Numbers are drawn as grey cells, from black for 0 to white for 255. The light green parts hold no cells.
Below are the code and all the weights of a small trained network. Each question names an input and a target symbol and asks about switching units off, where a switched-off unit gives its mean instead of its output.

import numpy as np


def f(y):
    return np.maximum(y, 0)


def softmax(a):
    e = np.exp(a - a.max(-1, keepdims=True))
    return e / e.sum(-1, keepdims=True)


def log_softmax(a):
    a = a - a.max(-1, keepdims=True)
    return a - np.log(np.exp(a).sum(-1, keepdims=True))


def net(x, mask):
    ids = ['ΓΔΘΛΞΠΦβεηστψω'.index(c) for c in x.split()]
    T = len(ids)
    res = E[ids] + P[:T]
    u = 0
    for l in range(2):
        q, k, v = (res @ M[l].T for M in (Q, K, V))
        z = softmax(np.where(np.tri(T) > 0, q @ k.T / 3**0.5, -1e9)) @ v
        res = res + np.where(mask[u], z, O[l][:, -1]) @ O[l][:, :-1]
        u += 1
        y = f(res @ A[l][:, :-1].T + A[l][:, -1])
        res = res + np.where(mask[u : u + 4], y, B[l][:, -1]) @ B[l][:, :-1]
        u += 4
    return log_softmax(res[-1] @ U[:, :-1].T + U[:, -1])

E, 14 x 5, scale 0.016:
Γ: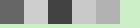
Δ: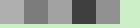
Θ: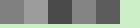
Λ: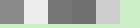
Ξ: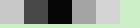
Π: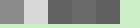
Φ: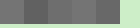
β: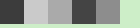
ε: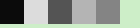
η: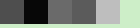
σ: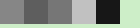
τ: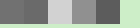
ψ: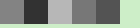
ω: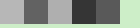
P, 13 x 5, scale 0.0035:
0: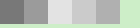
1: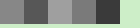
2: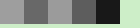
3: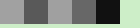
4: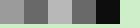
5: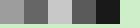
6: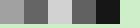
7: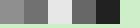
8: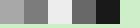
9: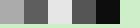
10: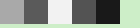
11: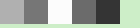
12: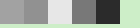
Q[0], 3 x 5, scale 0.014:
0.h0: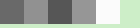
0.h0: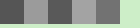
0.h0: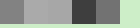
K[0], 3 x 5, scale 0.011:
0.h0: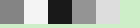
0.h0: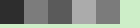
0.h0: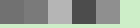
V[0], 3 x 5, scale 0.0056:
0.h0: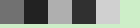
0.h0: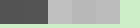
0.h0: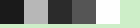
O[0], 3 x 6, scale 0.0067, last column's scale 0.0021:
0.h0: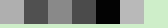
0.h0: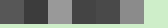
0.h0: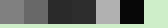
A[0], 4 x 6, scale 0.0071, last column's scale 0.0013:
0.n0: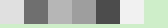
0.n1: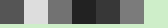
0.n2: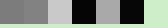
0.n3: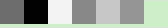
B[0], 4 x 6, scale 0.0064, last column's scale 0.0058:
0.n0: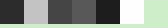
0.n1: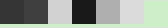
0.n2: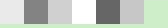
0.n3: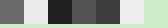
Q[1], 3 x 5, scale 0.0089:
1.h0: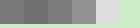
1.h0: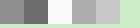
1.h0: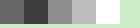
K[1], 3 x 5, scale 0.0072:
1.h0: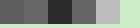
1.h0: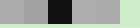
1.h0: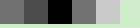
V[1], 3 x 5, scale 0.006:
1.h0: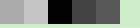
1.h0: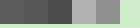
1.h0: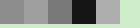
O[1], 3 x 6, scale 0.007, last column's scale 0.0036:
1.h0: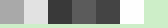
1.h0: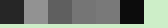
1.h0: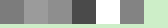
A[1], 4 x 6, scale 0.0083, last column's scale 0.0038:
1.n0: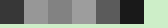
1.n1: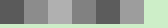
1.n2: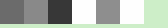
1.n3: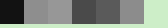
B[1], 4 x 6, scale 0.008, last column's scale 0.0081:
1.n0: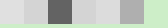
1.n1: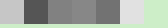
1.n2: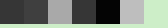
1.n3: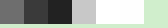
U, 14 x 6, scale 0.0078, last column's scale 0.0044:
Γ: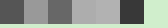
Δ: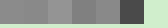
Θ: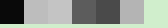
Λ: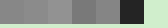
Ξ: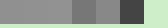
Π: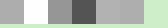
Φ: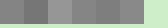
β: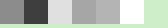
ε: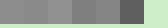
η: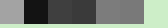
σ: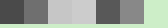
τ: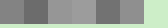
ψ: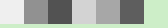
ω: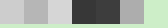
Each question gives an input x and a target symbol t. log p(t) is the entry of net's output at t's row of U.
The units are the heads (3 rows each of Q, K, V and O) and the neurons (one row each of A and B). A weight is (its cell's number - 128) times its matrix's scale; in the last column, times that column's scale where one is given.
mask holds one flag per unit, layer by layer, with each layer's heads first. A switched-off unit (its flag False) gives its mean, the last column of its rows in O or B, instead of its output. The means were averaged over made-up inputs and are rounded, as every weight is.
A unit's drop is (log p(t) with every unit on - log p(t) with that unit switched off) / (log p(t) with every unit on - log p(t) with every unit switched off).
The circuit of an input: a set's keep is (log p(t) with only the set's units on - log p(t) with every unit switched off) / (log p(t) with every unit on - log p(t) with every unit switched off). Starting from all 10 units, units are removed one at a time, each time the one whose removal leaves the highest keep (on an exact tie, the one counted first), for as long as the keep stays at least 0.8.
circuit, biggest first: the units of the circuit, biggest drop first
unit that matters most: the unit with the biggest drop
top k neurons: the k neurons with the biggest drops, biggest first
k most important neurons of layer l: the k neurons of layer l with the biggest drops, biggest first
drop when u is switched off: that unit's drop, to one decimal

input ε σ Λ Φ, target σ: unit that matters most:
0.h0
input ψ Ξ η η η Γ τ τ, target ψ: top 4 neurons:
1.n0, 1.n3, 0.n0, 0.n3
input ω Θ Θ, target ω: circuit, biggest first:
1.n3, 1.h0, 0.n0
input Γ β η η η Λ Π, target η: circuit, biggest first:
0.h0, 0.n1, 1.n3
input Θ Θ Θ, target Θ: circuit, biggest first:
0.h0, 1.n3, 1.n2, 1.n1
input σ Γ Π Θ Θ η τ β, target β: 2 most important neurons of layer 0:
0.n1, 0.n3
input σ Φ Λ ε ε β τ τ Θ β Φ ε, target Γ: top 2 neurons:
1.n3, 0.n2
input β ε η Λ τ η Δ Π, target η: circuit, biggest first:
0.n1, 1.n3, 0.h0
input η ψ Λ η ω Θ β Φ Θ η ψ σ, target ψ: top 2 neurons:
0.n0, 1.n0
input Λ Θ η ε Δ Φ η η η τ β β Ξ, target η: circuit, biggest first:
1.n2, 0.h0
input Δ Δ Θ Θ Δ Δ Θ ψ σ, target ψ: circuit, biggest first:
1.n0, 0.n0, 0.h0, 1.n3
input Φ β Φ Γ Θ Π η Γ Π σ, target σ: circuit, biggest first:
0.h0, 1.h0
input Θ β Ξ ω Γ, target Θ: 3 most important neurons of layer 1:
1.n2, 1.n3, 1.n1
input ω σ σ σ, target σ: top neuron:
1.n2
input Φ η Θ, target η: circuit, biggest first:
0.h0, 0.n1, 1.n3
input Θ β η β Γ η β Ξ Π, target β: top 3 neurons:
0.n1, 0.n3, 0.n2
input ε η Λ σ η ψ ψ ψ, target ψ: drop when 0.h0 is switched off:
0.3
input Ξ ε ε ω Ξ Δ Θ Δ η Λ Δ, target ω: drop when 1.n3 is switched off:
0.4
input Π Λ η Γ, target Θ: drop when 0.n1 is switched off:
0.1
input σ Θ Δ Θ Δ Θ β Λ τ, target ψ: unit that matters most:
0.h0
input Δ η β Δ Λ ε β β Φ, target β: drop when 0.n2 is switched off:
0.2
